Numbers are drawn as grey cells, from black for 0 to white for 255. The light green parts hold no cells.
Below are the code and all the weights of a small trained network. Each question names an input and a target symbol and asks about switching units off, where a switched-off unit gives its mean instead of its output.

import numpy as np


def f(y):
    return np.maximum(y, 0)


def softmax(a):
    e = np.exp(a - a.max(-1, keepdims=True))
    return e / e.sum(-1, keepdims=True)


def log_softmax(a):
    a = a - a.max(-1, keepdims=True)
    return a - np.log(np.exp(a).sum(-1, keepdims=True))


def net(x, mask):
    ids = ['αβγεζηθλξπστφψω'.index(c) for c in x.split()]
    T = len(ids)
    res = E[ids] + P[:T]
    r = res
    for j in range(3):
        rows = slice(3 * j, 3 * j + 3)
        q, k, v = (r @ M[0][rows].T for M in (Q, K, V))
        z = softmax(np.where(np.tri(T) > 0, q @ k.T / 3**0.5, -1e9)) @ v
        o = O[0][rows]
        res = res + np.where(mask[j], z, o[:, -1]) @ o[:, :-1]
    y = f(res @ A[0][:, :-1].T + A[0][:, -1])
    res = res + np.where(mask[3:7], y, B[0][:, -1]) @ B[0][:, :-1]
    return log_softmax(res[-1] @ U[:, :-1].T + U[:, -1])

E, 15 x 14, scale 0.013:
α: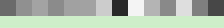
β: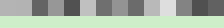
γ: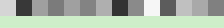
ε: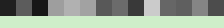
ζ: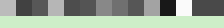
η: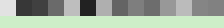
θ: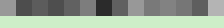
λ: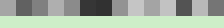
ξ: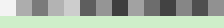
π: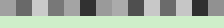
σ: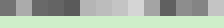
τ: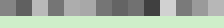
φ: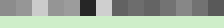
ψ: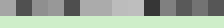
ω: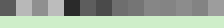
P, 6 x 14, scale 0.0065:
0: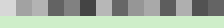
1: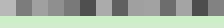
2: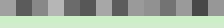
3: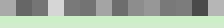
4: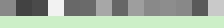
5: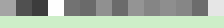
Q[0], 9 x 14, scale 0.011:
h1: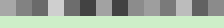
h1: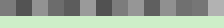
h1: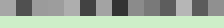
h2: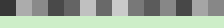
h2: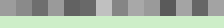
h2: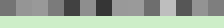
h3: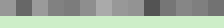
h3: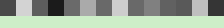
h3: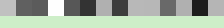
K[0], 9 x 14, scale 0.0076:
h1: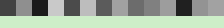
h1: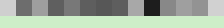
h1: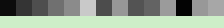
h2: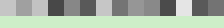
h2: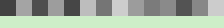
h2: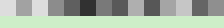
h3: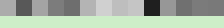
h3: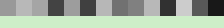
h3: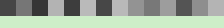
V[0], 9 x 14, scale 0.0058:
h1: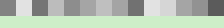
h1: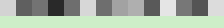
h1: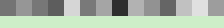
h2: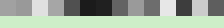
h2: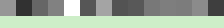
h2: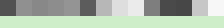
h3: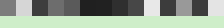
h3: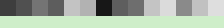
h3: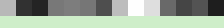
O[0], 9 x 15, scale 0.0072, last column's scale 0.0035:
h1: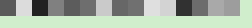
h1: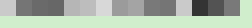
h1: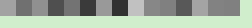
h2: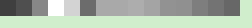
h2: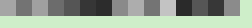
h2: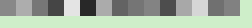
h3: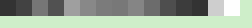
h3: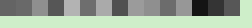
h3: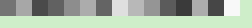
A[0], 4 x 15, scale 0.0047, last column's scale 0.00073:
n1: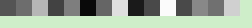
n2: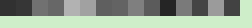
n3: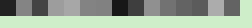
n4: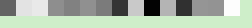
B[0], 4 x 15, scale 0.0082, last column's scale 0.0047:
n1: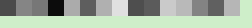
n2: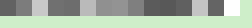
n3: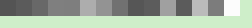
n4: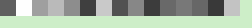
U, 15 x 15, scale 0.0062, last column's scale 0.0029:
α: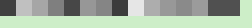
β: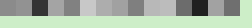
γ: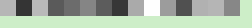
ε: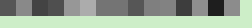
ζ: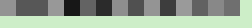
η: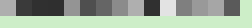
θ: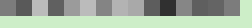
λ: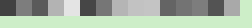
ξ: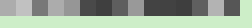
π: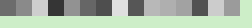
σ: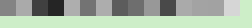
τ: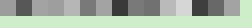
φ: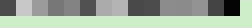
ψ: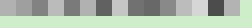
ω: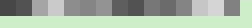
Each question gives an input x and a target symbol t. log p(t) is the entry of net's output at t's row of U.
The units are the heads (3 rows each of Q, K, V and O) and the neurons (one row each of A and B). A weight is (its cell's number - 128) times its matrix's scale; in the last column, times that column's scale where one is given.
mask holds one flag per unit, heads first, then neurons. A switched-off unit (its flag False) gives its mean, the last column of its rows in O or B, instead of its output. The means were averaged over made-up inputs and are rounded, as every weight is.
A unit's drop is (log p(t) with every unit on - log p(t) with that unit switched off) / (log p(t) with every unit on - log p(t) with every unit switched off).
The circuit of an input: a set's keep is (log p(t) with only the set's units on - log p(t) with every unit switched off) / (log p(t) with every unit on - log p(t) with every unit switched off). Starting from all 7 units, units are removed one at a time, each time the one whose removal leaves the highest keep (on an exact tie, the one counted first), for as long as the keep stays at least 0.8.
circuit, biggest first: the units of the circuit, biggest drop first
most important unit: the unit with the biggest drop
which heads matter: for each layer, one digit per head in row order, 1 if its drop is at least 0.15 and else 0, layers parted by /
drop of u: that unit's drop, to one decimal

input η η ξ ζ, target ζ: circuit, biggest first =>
h2, h1
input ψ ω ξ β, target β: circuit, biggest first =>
h1, h2
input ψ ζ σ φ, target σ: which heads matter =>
010
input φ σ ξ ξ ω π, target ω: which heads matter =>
011
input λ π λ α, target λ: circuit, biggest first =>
h2
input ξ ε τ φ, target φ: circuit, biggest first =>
h1, n1, n4
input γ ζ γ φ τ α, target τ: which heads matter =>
001
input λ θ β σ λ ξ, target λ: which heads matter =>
011
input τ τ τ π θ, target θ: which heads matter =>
101
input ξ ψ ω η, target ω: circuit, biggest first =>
h2, h3, h1
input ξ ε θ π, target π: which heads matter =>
110
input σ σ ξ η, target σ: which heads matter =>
010
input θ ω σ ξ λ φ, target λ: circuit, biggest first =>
h2, h3
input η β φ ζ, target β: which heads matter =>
100
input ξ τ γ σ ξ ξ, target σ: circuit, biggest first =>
h2
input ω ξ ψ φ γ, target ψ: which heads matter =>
001
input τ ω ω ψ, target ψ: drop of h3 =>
0.9
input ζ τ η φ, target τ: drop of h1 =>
0.1
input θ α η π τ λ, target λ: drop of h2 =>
0.5
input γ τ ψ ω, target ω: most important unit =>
h3
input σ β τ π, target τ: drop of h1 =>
0.1
